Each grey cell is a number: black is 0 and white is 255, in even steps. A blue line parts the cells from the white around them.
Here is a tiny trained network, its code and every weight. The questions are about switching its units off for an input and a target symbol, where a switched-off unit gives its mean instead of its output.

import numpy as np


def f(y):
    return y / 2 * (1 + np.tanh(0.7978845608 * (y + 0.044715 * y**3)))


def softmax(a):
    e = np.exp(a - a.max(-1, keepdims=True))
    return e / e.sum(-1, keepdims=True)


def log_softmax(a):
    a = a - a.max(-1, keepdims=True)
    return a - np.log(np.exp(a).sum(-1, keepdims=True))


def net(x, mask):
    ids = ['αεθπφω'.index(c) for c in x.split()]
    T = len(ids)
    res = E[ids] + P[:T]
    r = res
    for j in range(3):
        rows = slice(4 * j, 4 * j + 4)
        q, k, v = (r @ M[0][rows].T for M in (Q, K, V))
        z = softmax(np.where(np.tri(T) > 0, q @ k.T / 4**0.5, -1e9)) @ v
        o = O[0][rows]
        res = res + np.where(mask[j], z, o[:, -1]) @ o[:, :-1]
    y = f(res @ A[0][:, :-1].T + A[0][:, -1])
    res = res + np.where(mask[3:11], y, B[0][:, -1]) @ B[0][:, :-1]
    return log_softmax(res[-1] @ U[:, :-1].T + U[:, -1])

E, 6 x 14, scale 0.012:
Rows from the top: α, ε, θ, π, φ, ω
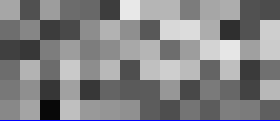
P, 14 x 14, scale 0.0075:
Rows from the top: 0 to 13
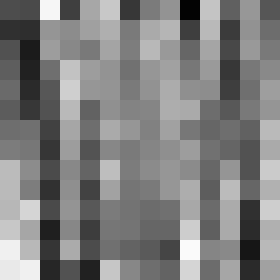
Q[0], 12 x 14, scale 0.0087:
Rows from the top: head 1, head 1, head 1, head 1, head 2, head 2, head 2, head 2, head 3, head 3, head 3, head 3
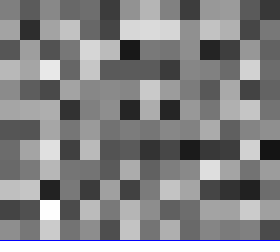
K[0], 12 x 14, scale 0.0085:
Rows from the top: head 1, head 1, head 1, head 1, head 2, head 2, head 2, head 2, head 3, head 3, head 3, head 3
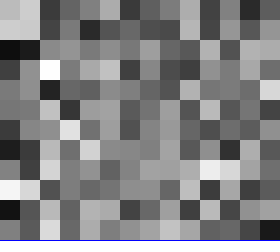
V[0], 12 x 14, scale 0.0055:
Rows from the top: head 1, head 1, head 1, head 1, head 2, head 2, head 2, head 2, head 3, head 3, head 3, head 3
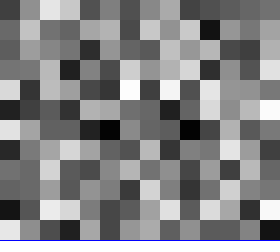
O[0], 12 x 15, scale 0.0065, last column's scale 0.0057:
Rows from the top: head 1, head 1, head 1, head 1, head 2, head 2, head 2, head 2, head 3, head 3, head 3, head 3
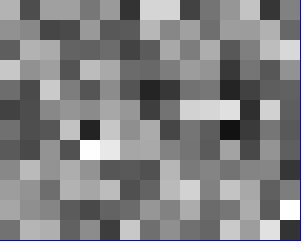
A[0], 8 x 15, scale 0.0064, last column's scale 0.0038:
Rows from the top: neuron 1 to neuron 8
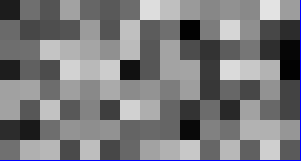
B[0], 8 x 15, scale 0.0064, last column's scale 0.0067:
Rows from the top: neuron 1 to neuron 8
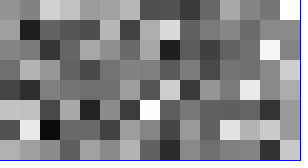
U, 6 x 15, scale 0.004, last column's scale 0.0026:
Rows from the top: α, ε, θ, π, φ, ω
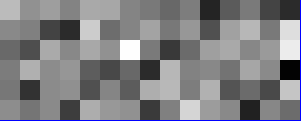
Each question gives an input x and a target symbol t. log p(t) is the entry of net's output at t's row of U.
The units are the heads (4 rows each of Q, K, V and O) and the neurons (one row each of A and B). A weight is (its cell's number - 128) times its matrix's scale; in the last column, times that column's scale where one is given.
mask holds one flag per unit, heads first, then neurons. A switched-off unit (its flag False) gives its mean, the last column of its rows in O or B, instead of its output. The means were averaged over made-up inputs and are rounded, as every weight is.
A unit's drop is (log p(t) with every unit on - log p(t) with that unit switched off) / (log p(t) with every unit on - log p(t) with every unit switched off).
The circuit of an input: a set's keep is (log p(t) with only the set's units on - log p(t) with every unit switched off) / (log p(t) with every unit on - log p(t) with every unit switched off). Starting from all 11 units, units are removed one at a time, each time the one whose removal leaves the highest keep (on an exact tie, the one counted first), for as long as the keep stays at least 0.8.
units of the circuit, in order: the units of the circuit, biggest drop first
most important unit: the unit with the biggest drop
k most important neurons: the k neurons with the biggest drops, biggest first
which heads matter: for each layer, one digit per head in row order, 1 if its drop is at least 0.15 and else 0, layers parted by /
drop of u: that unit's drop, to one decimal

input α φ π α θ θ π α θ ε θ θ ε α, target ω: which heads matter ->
100
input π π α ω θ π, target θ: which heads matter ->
101
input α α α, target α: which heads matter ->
110
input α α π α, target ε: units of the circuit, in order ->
(head 2; head 1)
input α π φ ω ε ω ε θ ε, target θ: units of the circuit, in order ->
(head 3; neuron 1)
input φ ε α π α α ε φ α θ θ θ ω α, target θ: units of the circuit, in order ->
(head 1; head 3)
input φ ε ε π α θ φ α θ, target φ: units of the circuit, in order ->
(head 3; head 2)
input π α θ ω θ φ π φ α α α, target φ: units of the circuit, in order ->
(head 2; neuron 6)
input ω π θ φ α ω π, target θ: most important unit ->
head 3
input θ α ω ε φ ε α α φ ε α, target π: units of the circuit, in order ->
(head 2; head 3)
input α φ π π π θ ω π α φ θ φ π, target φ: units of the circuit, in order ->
(head 2; neuron 5)
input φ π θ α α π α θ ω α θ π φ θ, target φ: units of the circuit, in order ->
(head 2; head 3)
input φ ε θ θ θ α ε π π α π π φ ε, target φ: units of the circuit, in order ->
(head 2; neuron 5; neuron 8)
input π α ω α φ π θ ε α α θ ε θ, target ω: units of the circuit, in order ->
(head 1; head 2)
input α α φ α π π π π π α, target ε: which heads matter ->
110
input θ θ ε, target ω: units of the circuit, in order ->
(head 2)
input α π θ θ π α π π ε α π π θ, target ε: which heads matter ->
111
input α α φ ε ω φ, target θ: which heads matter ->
001
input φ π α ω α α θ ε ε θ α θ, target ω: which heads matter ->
110
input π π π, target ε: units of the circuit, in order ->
(head 2)
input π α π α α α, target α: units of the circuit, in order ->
(head 2; neuron 6)
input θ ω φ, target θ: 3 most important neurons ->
(neuron 1; neuron 7; neuron 6)
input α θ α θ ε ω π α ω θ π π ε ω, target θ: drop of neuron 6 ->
0.1
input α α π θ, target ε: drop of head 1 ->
0.2
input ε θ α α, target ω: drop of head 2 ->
1.1
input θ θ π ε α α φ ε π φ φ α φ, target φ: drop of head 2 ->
0.8
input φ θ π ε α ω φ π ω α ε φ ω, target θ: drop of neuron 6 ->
0.0
